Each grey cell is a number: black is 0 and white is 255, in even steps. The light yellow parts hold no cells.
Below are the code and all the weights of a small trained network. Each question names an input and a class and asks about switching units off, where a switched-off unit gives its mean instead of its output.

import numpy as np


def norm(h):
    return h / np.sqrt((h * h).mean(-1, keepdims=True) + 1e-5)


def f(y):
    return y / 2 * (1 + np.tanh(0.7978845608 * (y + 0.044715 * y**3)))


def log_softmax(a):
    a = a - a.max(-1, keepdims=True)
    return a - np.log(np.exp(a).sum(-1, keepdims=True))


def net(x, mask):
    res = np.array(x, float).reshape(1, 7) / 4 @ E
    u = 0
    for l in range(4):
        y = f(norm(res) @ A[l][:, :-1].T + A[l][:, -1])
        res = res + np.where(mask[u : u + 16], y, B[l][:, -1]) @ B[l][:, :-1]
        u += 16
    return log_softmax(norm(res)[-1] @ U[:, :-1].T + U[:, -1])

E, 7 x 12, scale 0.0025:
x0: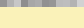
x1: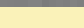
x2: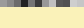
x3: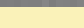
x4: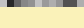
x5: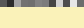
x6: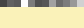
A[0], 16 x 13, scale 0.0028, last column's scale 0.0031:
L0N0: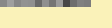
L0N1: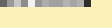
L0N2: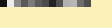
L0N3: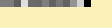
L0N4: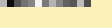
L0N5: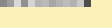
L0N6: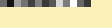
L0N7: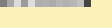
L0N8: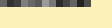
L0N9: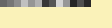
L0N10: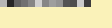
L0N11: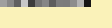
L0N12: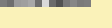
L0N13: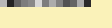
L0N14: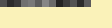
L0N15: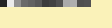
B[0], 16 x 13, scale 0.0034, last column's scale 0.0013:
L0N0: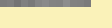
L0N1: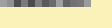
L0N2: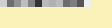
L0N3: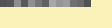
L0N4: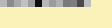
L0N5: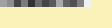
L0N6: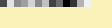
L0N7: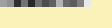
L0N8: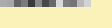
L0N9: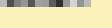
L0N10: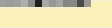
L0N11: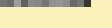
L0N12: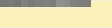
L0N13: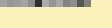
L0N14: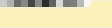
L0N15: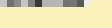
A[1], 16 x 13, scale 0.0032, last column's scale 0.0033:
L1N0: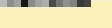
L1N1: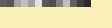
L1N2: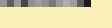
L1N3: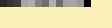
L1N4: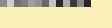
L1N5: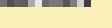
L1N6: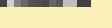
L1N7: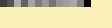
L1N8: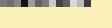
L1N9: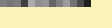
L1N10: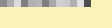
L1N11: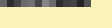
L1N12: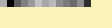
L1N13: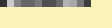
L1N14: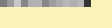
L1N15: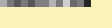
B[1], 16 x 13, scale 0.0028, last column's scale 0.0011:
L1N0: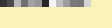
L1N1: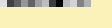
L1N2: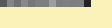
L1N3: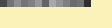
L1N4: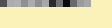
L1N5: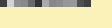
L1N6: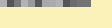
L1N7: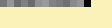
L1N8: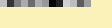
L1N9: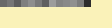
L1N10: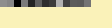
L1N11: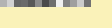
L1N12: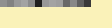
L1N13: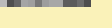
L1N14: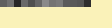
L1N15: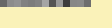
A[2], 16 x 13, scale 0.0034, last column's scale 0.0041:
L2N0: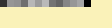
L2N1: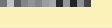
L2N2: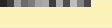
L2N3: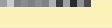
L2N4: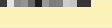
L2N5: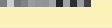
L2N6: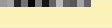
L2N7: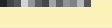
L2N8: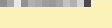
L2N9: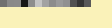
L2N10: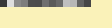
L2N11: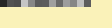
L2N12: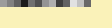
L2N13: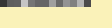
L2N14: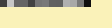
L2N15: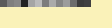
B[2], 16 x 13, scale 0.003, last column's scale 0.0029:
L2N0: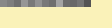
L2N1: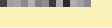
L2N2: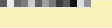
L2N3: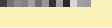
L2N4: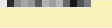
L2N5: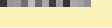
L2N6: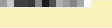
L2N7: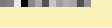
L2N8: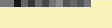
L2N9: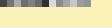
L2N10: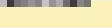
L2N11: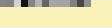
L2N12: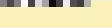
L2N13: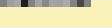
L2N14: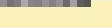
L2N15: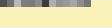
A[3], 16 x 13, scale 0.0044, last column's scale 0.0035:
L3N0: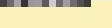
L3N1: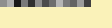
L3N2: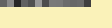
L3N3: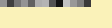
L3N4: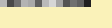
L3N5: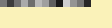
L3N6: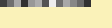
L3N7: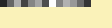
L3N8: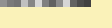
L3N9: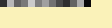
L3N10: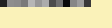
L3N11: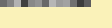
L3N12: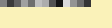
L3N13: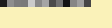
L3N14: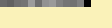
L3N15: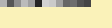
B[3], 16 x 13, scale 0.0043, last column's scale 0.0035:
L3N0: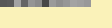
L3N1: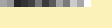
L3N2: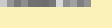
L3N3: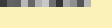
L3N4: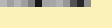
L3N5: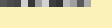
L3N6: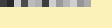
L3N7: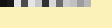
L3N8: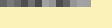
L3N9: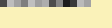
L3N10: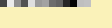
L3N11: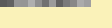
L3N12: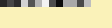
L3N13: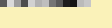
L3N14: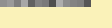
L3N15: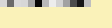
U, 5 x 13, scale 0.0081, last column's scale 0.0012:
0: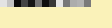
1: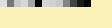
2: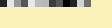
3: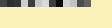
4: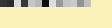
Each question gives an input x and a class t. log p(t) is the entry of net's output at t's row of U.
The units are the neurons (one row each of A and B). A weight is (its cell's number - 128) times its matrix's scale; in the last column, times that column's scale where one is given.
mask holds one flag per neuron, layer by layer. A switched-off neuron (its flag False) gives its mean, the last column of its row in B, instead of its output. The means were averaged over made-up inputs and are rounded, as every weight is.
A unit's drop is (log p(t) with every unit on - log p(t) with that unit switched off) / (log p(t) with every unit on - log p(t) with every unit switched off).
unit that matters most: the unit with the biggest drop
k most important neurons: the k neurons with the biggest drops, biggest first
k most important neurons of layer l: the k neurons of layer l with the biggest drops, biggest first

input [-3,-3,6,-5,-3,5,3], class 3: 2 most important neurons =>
L2N12, L1N8
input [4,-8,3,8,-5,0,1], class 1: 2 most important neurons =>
L0N2, L0N14
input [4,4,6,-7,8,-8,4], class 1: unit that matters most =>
L0N4
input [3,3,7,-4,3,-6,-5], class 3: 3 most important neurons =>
L2N12, L1N8, L0N6
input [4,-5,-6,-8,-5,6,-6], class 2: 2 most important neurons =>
L0N6, L2N2
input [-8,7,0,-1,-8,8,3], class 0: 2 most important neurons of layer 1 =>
L1N11, L1N4
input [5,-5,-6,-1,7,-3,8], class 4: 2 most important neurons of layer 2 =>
L2N7, L2N11
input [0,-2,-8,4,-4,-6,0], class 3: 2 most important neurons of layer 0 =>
L0N9, L0N6
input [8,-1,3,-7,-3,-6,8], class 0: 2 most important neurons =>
L1N10, L0N7
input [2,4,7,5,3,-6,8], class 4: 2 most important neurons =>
L2N7, L2N11
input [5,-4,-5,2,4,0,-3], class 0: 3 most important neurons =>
L0N7, L0N5, L2N12
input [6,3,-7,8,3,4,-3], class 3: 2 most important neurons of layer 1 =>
L1N1, L1N11
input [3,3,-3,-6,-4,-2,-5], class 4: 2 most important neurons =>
L1N0, L0N4
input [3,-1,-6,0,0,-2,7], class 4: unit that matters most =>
L2N7
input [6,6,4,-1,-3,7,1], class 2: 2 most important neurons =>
L0N6, L0N14
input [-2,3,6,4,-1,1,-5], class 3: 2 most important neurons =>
L1N8, L2N12
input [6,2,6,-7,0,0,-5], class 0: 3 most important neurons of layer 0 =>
L0N5, L0N7, L0N9
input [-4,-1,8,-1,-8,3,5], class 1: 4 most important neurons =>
L0N2, L0N15, L2N4, L3N15
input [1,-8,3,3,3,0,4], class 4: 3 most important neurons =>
L0N2, L0N15, L2N7
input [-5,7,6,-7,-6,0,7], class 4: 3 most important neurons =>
L2N7, L2N11, L0N4
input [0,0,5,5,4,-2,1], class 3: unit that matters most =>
L2N12
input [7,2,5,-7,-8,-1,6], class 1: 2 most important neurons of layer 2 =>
L2N4, L2N10
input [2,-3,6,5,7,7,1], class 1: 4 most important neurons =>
L0N4, L0N10, L3N15, L0N13
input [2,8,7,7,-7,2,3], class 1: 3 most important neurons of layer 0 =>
L0N2, L0N15, L0N9
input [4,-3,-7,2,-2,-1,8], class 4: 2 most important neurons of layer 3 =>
L3N7, L3N6
